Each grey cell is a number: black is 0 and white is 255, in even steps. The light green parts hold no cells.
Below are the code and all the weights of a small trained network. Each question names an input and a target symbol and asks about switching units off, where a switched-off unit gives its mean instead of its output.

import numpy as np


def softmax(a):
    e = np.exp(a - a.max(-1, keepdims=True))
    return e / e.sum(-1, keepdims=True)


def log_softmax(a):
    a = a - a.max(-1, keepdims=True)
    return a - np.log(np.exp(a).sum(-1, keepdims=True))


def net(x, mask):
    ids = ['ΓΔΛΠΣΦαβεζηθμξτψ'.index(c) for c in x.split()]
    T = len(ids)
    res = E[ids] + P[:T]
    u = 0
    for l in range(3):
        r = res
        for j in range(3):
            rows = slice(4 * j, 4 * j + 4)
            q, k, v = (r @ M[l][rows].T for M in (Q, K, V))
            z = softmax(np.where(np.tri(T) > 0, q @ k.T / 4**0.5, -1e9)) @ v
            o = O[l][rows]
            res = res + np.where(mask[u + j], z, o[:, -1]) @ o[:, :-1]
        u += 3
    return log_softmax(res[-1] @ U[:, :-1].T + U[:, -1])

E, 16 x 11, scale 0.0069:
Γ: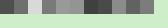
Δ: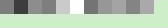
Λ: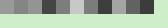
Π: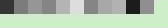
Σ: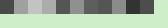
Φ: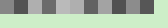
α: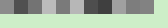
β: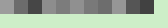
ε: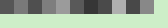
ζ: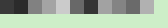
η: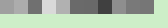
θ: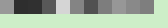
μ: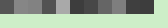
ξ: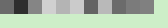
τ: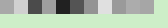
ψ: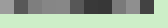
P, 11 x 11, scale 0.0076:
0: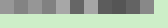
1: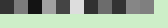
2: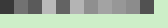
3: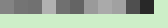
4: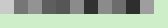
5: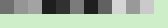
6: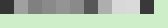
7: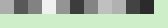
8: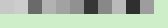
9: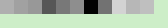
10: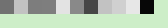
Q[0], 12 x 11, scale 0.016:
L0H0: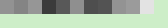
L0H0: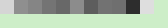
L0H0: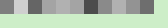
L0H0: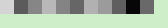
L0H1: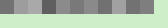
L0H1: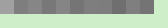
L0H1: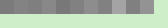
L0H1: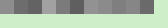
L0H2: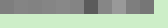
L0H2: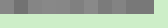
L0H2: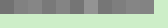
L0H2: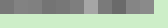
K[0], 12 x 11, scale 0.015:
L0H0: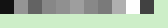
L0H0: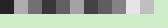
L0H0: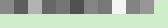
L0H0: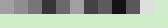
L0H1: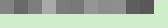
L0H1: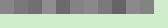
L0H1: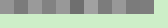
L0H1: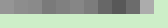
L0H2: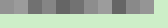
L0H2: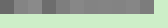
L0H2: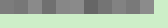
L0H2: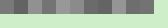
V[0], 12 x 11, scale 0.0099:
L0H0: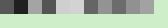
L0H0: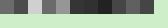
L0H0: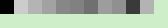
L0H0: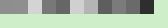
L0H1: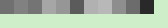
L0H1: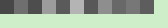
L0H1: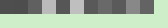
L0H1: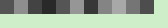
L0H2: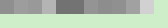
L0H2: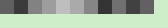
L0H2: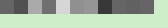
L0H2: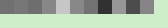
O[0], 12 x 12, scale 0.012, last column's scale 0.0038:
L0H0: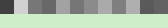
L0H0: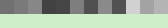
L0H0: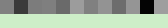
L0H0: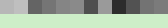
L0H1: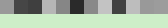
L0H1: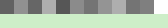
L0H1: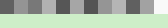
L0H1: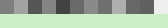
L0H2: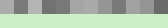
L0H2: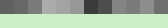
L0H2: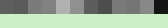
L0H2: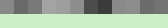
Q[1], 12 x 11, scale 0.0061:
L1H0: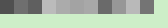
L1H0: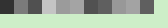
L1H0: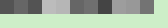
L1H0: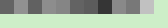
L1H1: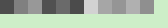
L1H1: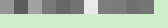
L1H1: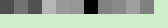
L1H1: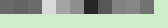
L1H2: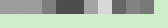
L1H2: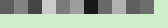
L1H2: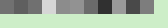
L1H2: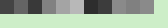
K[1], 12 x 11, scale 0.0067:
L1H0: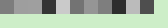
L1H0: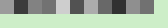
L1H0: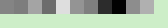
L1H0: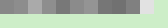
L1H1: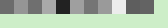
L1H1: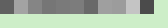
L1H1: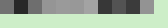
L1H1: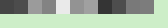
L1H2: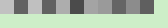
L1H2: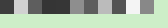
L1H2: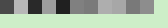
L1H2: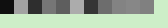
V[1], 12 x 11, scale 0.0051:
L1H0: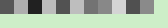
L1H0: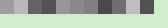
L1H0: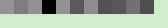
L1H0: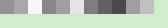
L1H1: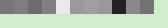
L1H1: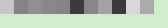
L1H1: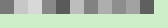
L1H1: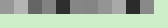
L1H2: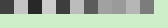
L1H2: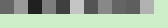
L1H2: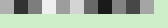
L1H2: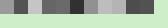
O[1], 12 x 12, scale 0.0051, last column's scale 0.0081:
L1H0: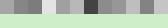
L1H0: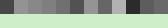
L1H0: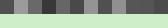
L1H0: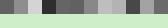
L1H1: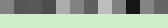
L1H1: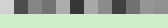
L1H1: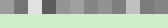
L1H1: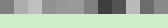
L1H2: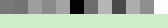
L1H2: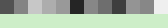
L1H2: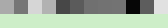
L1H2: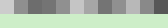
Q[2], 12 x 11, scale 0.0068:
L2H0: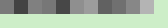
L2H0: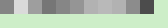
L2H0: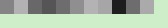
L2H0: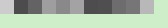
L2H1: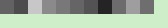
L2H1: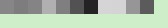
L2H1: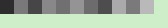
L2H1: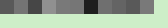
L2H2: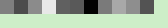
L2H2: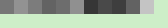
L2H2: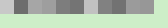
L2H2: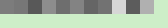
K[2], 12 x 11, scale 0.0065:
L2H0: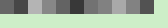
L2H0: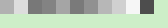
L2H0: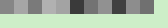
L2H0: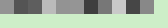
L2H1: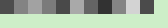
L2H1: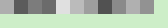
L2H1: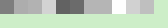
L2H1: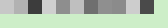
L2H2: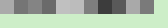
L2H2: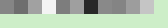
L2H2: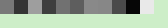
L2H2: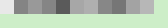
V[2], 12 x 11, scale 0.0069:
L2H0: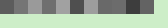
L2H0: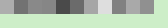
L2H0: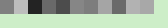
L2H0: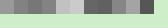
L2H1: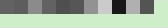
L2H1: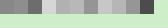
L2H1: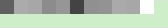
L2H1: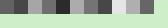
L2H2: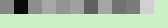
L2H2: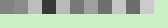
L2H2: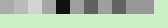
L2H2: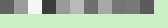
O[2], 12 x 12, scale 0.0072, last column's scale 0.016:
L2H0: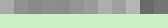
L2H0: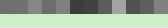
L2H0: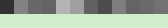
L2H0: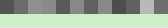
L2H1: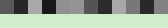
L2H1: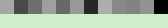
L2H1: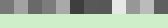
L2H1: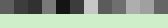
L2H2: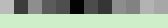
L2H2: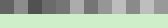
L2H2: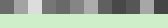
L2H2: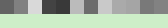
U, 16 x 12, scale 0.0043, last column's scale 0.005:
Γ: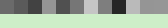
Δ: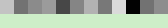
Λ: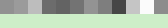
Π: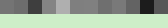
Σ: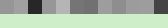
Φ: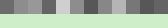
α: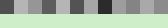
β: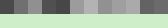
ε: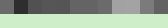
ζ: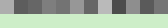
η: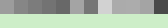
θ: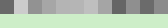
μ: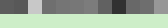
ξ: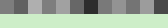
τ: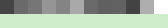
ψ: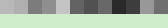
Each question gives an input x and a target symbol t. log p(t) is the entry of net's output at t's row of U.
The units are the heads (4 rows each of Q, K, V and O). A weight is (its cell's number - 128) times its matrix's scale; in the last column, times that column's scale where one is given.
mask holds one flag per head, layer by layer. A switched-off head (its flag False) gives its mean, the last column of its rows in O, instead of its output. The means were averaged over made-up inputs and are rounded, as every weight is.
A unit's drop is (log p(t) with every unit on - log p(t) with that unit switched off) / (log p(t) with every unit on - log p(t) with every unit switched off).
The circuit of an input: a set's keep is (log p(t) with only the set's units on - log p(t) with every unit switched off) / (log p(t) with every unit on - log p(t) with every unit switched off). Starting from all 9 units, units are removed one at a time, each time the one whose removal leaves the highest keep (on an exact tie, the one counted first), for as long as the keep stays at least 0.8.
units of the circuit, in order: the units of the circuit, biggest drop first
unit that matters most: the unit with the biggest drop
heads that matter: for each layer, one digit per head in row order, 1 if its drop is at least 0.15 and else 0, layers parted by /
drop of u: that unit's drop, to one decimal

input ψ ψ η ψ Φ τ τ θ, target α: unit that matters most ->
L0H0
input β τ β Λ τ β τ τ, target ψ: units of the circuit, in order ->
(L2H0; L2H2; L1H0)
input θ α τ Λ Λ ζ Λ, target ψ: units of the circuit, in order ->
(L0H0; L2H2; L1H0)
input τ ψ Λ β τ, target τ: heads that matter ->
111 / 111 / 100
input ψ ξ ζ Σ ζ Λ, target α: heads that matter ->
111 / 101 / 010
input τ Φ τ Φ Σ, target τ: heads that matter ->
111 / 101 / 100
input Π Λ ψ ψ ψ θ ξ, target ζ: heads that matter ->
111 / 011 / 111
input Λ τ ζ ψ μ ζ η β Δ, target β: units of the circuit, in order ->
(L0H0; L0H1; L1H0; L2H2)
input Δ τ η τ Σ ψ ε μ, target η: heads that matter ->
111 / 100 / 011
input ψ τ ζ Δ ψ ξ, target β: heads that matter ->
110 / 110 / 011
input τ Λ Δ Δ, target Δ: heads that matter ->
110 / 000 / 100
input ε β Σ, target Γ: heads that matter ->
001 / 001 / 110
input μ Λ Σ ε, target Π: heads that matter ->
111 / 110 / 011
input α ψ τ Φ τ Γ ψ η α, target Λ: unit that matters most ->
L0H2
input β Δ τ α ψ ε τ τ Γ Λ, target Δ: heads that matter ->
111 / 001 / 000
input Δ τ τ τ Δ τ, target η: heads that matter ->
110 / 111 / 011
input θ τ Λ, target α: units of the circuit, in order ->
(L0H0; L2H1; L0H1; L1H0)
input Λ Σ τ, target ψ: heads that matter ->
111 / 110 / 001
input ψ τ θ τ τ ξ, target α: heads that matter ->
100 / 000 / 110
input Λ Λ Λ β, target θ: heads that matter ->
111 / 101 / 111
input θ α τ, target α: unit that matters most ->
L0H0
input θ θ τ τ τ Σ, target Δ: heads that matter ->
111 / 001 / 100
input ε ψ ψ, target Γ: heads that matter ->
001 / 001 / 110
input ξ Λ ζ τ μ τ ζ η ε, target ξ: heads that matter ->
111 / 111 / 111
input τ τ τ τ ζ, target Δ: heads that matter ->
110 / 001 / 000
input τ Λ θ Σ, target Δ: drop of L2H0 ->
0.2
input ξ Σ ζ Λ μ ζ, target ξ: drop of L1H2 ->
0.3
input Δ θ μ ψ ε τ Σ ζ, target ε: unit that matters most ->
L1H1
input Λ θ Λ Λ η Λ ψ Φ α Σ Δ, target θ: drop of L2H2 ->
0.2
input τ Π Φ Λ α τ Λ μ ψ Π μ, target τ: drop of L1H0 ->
0.2
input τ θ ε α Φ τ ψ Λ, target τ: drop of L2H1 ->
0.0
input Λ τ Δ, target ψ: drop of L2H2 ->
0.5
